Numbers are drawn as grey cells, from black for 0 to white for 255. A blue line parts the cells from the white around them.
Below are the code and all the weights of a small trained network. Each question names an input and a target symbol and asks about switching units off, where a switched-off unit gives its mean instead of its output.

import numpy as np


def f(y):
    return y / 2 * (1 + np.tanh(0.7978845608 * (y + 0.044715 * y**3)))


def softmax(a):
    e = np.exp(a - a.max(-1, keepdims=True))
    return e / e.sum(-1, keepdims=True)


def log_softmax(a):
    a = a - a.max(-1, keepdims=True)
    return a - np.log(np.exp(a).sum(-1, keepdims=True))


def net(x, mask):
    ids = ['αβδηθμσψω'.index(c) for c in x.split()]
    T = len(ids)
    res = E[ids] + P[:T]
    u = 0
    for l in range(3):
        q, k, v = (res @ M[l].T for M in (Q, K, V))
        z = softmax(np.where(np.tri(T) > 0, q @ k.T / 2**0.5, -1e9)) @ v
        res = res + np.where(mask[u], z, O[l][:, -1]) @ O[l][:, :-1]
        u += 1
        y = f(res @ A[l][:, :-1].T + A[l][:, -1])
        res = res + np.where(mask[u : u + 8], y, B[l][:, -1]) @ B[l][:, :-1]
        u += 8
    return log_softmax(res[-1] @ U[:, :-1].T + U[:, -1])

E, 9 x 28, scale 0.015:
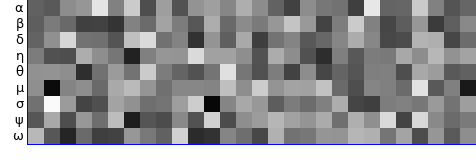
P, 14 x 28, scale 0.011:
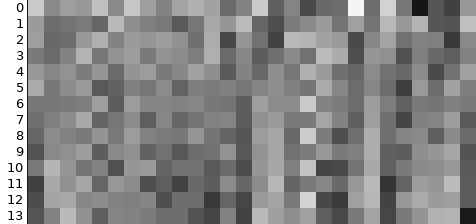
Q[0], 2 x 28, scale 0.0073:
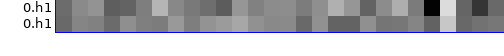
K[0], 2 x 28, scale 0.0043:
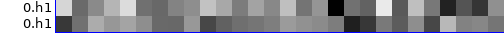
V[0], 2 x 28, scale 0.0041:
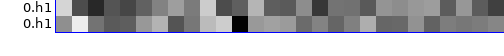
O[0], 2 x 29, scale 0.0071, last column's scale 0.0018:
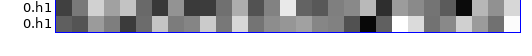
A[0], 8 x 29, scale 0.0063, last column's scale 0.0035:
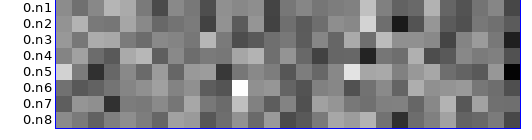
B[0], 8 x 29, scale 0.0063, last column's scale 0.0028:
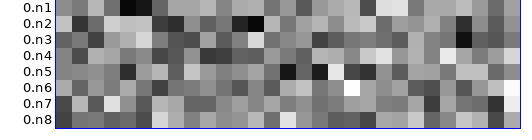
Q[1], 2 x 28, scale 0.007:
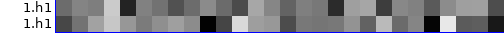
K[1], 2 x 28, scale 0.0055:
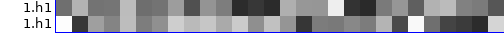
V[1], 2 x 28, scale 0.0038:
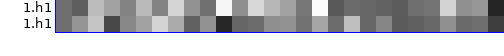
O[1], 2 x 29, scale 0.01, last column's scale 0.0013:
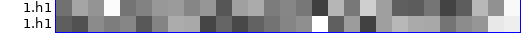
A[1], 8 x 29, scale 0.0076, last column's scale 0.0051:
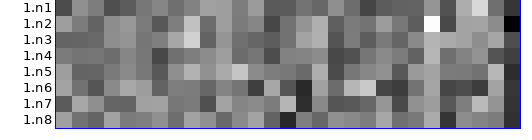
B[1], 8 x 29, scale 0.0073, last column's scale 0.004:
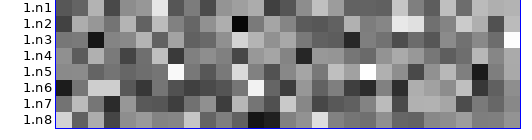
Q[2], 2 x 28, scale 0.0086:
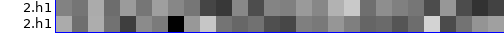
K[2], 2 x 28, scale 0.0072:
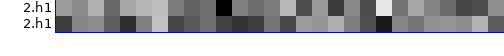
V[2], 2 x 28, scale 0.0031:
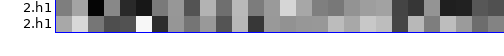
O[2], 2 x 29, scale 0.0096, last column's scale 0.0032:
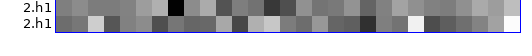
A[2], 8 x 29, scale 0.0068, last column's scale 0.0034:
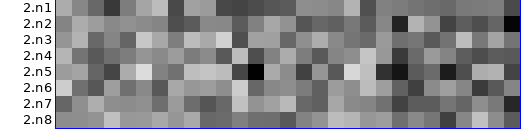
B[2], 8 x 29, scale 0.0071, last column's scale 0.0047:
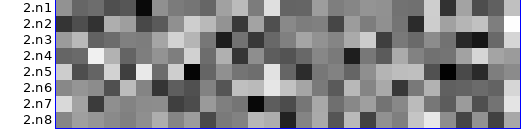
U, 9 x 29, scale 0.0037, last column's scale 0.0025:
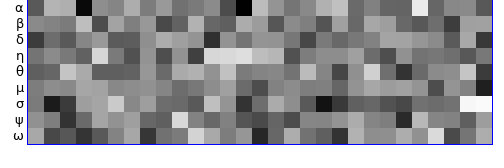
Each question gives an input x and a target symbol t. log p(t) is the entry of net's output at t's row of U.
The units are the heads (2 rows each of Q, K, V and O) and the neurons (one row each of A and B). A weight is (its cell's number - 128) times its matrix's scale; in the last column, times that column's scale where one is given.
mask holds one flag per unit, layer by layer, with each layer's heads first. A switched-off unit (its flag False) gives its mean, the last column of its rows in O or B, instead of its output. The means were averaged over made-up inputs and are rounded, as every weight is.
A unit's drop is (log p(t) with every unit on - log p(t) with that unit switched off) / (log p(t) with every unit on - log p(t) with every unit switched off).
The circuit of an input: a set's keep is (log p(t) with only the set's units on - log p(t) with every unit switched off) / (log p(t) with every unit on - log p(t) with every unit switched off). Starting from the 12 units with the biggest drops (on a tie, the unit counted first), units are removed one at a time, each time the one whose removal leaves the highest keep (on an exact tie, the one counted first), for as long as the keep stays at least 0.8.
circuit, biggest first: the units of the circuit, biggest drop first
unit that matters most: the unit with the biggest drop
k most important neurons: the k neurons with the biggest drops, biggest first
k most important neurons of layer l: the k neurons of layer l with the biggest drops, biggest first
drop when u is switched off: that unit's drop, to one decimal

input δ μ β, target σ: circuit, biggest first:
1.h1; 1.n3
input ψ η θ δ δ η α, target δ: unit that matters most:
2.h1
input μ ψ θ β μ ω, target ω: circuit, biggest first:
2.n1; 0.n5
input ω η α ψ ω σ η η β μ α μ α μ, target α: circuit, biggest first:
0.h1; 2.h1
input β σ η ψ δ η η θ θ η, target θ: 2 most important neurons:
0.n1; 2.n7
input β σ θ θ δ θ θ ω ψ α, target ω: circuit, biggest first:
2.h1; 2.n1; 1.n5; 1.h1
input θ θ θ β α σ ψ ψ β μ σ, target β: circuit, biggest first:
0.n2; 2.n5
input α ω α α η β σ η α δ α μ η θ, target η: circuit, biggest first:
2.h1; 2.n6
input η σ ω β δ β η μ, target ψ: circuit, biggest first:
1.h1; 2.n7
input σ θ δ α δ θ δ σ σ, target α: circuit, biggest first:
0.h1; 1.n1; 2.n3
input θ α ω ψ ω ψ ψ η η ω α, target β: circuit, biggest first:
2.h1; 0.n4; 2.n7; 0.h1
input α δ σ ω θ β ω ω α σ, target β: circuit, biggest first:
2.n5; 0.n2
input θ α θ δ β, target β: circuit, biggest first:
2.h1; 0.n4; 2.n7; 0.h1
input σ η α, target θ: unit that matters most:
0.h1
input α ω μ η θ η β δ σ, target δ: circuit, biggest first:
1.n6; 0.h1; 0.n2; 2.n2
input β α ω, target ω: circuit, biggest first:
0.n5; 2.n1
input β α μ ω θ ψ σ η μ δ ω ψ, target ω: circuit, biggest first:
2.h1; 2.n1; 1.n5; 1.h1
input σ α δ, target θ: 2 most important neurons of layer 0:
0.n6; 0.n4
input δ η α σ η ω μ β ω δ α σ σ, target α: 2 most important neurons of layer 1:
1.n1; 1.n7
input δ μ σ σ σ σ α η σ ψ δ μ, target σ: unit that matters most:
1.h1
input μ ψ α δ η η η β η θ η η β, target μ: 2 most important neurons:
2.n8; 0.n7
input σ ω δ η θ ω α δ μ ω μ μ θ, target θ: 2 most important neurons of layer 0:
0.n6; 0.n4
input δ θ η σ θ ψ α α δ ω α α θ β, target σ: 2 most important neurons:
1.n3; 0.n7
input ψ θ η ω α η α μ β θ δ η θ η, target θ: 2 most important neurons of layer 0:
0.n1; 0.n7
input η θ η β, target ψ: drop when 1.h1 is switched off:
0.9
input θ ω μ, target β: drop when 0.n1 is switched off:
0.0
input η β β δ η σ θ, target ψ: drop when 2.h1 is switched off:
0.5
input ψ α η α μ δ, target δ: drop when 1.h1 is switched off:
0.1
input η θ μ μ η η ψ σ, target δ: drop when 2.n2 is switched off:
0.5
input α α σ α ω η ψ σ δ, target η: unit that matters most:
2.n6
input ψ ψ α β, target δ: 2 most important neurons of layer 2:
2.n2; 2.n3
